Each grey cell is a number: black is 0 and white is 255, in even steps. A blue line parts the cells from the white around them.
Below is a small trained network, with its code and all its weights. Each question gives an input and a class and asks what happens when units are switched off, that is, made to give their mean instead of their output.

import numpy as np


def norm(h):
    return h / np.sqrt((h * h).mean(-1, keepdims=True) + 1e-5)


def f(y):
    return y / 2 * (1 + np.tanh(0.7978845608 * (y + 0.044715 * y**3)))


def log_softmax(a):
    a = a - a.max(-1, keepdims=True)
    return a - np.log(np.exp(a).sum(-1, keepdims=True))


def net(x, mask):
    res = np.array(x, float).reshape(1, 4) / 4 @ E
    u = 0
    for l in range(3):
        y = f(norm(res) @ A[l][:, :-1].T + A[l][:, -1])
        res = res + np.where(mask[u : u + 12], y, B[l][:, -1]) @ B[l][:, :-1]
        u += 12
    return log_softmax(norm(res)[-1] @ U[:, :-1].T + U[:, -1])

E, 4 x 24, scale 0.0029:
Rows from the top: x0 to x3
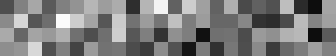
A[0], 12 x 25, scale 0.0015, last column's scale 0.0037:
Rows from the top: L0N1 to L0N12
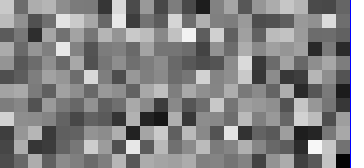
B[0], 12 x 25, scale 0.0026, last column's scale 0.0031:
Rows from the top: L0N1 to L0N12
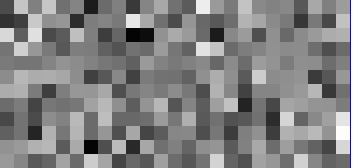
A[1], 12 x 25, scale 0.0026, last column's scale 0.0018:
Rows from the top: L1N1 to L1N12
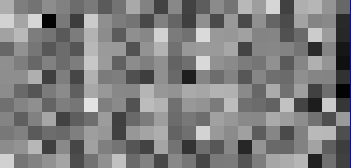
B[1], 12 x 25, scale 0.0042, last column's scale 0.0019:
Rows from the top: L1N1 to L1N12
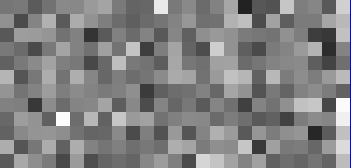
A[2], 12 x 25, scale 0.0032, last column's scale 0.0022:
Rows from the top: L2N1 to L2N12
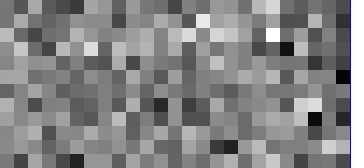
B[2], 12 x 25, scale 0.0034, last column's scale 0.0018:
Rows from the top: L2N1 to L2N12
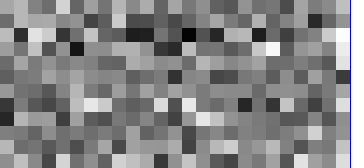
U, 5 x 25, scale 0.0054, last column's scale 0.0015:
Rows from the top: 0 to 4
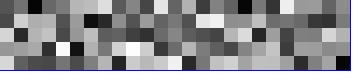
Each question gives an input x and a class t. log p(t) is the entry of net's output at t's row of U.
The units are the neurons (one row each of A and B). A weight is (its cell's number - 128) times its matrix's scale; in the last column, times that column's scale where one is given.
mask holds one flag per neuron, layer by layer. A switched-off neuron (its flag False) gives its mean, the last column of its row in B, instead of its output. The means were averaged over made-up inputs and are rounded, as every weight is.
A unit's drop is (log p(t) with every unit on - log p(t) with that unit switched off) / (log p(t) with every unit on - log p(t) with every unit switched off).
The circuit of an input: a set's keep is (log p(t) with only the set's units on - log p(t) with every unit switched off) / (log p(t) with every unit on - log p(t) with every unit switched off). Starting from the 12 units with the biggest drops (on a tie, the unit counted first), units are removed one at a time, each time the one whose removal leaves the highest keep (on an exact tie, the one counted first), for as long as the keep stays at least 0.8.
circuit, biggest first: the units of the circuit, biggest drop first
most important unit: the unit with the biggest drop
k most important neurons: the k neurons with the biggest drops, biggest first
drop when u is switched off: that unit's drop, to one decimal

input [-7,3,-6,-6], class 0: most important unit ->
L2N8
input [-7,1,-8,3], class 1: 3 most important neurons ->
L0N10, L1N3, L1N10
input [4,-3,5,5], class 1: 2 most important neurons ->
L0N10, L0N3
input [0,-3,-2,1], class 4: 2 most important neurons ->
L2N11, L0N11
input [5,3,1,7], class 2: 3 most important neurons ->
L0N9, L1N2, L1N11
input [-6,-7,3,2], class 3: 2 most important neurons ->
L0N10, L2N12
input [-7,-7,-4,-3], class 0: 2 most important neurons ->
L2N8, L0N2
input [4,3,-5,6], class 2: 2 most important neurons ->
L0N1, L1N2
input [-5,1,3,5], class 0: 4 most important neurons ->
L0N9, L2N8, L0N3, L2N3
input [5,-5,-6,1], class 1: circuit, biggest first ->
L1N3, L2N2
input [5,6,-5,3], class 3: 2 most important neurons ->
L2N4, L0N9
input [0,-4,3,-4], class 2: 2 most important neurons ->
L0N2, L2N3
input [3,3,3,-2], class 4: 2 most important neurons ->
L0N10, L2N11
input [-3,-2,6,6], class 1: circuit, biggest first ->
L2N9
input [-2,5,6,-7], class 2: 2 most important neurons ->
L2N3, L0N11
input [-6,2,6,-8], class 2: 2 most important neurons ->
L2N3, L0N10
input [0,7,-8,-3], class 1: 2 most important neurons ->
L1N3, L1N9
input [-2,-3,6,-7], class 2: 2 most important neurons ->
L2N3, L0N11
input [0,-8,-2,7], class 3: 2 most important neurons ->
L2N12, L0N3
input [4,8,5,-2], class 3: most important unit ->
L2N4
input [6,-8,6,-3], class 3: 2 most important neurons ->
L2N12, L0N9
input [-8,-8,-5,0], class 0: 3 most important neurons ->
L2N8, L0N2, L0N9
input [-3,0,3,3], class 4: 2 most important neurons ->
L1N8, L2N11
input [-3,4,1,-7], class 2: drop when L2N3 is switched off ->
0.2
